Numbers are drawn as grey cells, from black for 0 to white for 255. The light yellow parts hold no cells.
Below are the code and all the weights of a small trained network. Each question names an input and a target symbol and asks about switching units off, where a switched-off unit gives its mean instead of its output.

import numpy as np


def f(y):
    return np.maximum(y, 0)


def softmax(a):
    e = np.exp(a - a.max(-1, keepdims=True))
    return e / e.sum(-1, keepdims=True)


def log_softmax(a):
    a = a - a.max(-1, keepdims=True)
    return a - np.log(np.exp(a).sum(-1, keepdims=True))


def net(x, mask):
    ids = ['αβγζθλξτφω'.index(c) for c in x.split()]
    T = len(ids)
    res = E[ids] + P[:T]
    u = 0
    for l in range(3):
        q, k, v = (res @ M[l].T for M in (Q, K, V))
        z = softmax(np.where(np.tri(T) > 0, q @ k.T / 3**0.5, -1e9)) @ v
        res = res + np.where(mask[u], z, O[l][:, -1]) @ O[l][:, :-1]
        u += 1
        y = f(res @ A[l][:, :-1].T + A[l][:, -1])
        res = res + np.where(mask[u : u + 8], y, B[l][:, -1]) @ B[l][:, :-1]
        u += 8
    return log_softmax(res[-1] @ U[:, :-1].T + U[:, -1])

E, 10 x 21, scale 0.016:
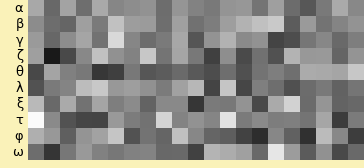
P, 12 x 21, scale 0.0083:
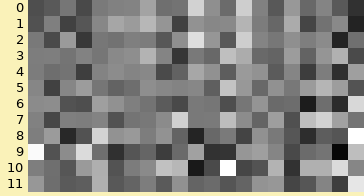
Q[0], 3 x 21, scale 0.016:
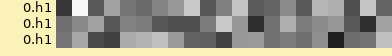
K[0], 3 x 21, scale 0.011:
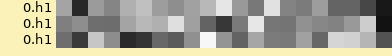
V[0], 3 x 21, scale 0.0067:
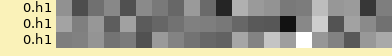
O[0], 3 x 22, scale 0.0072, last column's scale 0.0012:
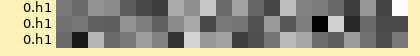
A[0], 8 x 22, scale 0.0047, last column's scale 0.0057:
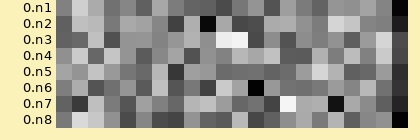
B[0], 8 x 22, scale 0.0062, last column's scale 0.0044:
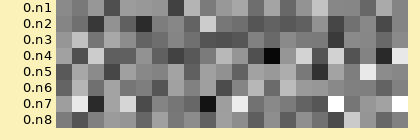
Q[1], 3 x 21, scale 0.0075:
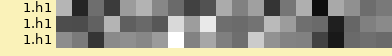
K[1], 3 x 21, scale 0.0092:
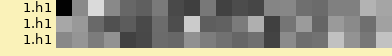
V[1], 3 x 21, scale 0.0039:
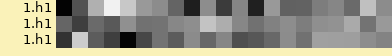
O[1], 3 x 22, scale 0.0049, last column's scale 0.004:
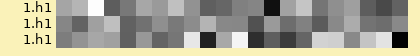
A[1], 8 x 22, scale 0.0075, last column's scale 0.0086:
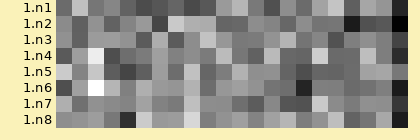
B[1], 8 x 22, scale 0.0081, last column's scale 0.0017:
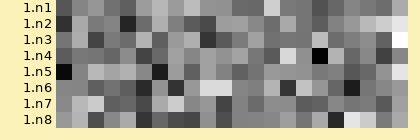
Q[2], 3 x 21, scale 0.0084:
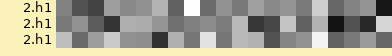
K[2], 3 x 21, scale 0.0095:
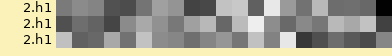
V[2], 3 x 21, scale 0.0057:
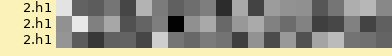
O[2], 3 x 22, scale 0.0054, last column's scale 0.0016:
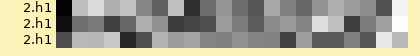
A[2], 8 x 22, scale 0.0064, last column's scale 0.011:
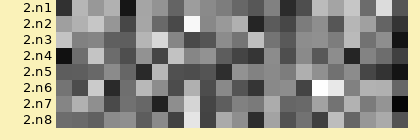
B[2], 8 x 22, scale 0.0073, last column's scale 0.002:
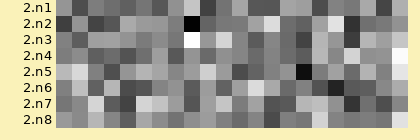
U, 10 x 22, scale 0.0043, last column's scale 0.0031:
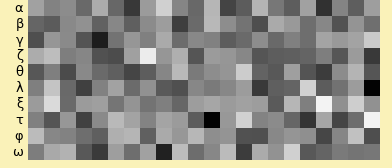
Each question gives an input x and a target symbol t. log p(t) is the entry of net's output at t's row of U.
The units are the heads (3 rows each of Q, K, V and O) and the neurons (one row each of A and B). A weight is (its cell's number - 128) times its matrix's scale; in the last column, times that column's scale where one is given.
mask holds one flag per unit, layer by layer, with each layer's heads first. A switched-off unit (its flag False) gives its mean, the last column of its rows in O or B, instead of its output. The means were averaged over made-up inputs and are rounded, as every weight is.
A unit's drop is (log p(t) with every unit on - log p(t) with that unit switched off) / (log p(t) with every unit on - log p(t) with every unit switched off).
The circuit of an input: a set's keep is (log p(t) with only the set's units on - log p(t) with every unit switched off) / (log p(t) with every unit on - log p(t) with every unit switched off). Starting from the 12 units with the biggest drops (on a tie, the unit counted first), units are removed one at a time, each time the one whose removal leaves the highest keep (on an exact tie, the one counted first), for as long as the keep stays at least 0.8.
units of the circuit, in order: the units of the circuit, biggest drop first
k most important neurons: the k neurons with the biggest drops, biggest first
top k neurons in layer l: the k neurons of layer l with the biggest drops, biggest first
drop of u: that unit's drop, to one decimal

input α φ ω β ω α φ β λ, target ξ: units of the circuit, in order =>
(0.h1, 0.n7)
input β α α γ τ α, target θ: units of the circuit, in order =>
(1.h1, 0.h1, 0.n4)
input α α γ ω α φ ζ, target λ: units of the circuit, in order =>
(0.h1)
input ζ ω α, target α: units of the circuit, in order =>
(0.h1, 0.n7)
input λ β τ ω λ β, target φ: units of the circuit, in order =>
(0.h1, 2.h1, 2.n3, 0.n4)
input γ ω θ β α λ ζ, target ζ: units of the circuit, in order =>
(1.h1, 2.n6, 1.n7)
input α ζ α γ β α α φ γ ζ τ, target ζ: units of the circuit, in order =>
(2.h1, 0.h1)
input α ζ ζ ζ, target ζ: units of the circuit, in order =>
(2.h1, 0.h1)
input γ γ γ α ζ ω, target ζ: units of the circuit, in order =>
(0.h1, 2.h1)
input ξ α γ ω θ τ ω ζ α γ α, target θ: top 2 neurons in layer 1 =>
(1.n5, 1.n6)
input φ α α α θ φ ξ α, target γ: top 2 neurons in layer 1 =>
(1.n5, 1.n7)
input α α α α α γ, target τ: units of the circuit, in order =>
(0.h1, 0.n7, 1.h1)
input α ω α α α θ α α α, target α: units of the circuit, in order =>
(2.h1, 1.h1, 1.n5)
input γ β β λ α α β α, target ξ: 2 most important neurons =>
(0.n7, 0.n4)
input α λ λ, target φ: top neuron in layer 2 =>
(2.n3)
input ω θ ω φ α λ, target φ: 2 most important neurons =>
(1.n6, 2.n8)
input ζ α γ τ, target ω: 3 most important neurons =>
(0.n4, 1.n5, 0.n7)
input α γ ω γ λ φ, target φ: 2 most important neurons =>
(2.n3, 0.n4)
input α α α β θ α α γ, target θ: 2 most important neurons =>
(1.n6, 1.n8)
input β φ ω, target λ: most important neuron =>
(2.n5)
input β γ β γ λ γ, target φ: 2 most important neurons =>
(2.n3, 0.n4)
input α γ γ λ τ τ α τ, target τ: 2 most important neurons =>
(0.n7, 1.n5)
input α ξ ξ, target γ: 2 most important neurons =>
(1.n2, 2.n4)
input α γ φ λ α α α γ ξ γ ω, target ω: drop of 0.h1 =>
0.7
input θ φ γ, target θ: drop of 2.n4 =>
0.0
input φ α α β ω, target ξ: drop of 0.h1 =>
1.1
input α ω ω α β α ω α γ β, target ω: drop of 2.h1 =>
0.1
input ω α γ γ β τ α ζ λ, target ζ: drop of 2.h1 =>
0.6
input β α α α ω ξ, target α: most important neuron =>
(0.n7)
